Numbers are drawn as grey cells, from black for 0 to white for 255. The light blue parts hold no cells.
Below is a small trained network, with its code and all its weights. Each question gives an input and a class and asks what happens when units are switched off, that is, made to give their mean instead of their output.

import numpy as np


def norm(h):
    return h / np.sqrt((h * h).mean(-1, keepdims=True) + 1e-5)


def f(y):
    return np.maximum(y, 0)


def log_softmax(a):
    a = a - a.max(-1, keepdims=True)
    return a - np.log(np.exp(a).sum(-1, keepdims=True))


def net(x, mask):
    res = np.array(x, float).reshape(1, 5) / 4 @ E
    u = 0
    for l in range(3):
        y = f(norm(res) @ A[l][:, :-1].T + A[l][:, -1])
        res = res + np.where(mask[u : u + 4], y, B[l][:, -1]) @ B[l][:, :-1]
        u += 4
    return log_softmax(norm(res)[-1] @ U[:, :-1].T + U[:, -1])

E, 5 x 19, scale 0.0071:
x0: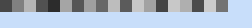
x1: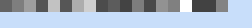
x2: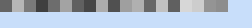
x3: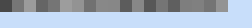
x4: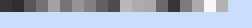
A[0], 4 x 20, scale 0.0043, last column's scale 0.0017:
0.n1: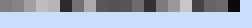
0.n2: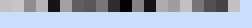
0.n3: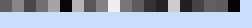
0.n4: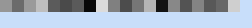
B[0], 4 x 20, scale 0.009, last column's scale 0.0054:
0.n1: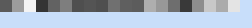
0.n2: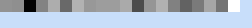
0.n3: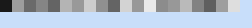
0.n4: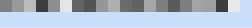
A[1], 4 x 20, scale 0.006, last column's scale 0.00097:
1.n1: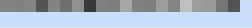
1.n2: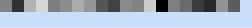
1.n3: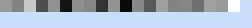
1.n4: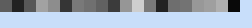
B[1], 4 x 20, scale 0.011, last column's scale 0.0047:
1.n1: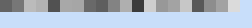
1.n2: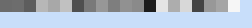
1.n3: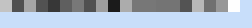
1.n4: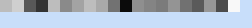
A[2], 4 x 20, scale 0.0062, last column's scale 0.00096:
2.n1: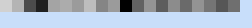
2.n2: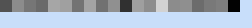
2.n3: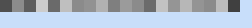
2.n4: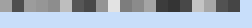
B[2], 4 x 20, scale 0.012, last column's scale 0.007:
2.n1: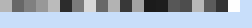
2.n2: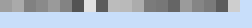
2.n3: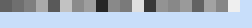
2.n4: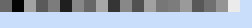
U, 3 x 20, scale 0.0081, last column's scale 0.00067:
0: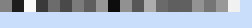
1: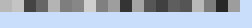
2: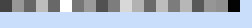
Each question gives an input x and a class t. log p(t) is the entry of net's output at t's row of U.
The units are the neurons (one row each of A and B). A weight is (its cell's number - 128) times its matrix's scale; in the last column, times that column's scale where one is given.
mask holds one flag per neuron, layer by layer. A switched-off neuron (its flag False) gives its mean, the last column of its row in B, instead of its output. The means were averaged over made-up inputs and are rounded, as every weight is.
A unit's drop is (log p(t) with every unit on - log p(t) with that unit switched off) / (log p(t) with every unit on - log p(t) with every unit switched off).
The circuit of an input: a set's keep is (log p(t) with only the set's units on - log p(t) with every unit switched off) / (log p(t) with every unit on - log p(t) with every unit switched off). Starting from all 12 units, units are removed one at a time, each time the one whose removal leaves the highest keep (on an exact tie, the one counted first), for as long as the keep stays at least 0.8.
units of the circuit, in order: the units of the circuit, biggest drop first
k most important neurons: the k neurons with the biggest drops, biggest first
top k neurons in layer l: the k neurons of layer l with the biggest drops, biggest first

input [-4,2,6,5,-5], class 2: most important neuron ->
(1.n4)
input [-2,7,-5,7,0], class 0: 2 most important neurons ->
(0.n1 1.n3)
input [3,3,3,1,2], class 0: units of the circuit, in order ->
(0.n3 1.n3)
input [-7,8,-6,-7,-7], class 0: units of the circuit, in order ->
(0.n1 1.n3)
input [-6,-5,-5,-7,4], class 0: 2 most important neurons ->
(0.n4 2.n4)
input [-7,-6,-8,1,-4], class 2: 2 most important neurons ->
(0.n3 1.n2)
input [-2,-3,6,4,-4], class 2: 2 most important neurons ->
(1.n4 1.n1)
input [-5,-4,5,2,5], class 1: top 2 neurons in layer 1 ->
(1.n4 1.n2)
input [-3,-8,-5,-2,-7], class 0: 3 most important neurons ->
(0.n4 2.n4 1.n4)
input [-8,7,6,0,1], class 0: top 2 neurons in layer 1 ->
(1.n2 1.n3)
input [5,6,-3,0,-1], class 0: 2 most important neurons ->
(1.n3 0.n1)
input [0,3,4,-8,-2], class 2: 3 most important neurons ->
(1.n4 0.n2 1.n1)
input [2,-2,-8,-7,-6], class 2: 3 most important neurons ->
(0.n3 1.n4 1.n2)
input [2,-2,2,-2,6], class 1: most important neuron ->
(1.n4)
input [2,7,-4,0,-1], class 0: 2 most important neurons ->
(0.n1 1.n3)
